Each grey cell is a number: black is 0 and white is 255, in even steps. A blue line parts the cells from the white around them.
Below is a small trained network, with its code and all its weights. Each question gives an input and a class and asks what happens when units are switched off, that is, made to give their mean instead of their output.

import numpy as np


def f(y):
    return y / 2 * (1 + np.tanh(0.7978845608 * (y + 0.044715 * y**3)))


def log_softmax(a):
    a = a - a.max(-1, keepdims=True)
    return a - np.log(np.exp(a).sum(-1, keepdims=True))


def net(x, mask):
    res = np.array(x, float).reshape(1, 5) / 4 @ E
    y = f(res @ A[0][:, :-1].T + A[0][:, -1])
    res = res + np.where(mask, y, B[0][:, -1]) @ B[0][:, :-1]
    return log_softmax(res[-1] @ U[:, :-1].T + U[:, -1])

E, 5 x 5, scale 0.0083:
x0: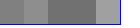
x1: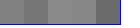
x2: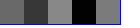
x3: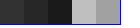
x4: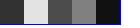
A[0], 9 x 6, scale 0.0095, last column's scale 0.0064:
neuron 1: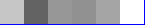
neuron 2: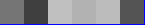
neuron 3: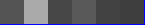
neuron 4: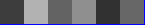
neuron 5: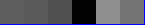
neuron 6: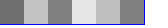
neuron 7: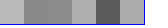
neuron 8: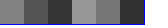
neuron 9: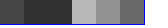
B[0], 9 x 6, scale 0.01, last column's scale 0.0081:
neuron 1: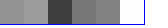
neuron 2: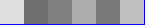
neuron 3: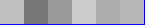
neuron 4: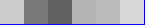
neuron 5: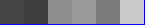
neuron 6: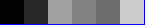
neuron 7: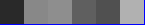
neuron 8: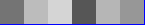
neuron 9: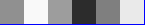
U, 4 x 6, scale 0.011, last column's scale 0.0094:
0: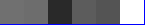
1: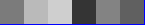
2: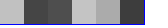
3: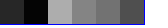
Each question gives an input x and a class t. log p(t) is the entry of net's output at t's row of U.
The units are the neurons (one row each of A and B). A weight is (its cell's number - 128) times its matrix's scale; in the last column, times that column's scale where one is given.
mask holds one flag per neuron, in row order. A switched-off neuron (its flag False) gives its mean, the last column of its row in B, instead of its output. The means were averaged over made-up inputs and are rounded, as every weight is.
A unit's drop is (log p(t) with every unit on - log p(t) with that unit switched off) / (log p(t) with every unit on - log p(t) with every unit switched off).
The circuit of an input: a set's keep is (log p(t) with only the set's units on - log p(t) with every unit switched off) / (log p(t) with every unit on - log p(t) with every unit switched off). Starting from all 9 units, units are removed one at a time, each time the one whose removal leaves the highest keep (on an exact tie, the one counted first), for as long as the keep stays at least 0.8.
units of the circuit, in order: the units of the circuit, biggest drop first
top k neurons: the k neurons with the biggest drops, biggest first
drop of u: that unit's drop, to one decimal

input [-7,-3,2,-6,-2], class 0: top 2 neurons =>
[neuron 9; neuron 8]
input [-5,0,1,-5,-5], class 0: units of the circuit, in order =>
[neuron 9; neuron 1; neuron 3]
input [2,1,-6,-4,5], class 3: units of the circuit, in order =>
[neuron 6; neuron 9]
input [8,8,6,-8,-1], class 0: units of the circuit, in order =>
[neuron 9; neuron 8]
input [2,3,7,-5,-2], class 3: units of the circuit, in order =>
[neuron 5]
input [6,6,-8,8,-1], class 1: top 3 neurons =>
[neuron 9; neuron 8; neuron 5]
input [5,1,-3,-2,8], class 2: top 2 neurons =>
[neuron 4; neuron 3]
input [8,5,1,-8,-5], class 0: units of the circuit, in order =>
[neuron 9; neuron 1]
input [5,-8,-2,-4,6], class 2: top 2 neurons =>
[neuron 4; neuron 9]
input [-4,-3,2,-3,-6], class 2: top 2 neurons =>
[neuron 9; neuron 2]
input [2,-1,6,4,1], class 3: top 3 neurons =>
[neuron 5; neuron 1; neuron 4]
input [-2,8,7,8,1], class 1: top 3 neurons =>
[neuron 9; neuron 8; neuron 6]
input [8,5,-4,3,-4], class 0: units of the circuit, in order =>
[neuron 4; neuron 3]
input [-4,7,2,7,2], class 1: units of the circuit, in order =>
[neuron 9; neuron 8]
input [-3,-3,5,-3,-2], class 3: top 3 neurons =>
[neuron 9; neuron 5; neuron 4]
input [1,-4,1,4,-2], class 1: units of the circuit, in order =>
[neuron 9; neuron 4]
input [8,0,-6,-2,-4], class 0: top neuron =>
[neuron 1]
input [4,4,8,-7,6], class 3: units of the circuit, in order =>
[neuron 5; neuron 9]
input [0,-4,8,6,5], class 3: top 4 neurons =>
[neuron 5; neuron 1; neuron 3; neuron 2]
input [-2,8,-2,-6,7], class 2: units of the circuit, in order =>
[neuron 4; neuron 3]
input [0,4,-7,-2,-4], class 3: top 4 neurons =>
[neuron 6; neuron 9; neuron 7; neuron 4]
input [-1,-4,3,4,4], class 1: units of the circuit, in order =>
[neuron 9; neuron 1]
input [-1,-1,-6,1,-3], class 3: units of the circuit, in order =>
[neuron 6]
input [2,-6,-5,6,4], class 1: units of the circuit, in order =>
[neuron 9; neuron 8]
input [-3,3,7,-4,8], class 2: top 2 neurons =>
[neuron 3; neuron 4]
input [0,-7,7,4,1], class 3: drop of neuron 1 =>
0.3
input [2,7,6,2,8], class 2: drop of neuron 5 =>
0.0
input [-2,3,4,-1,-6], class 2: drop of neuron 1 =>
0.1
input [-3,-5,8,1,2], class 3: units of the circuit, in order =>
[neuron 5]
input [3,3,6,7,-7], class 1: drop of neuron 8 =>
0.3
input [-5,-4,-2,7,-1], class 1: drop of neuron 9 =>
0.5
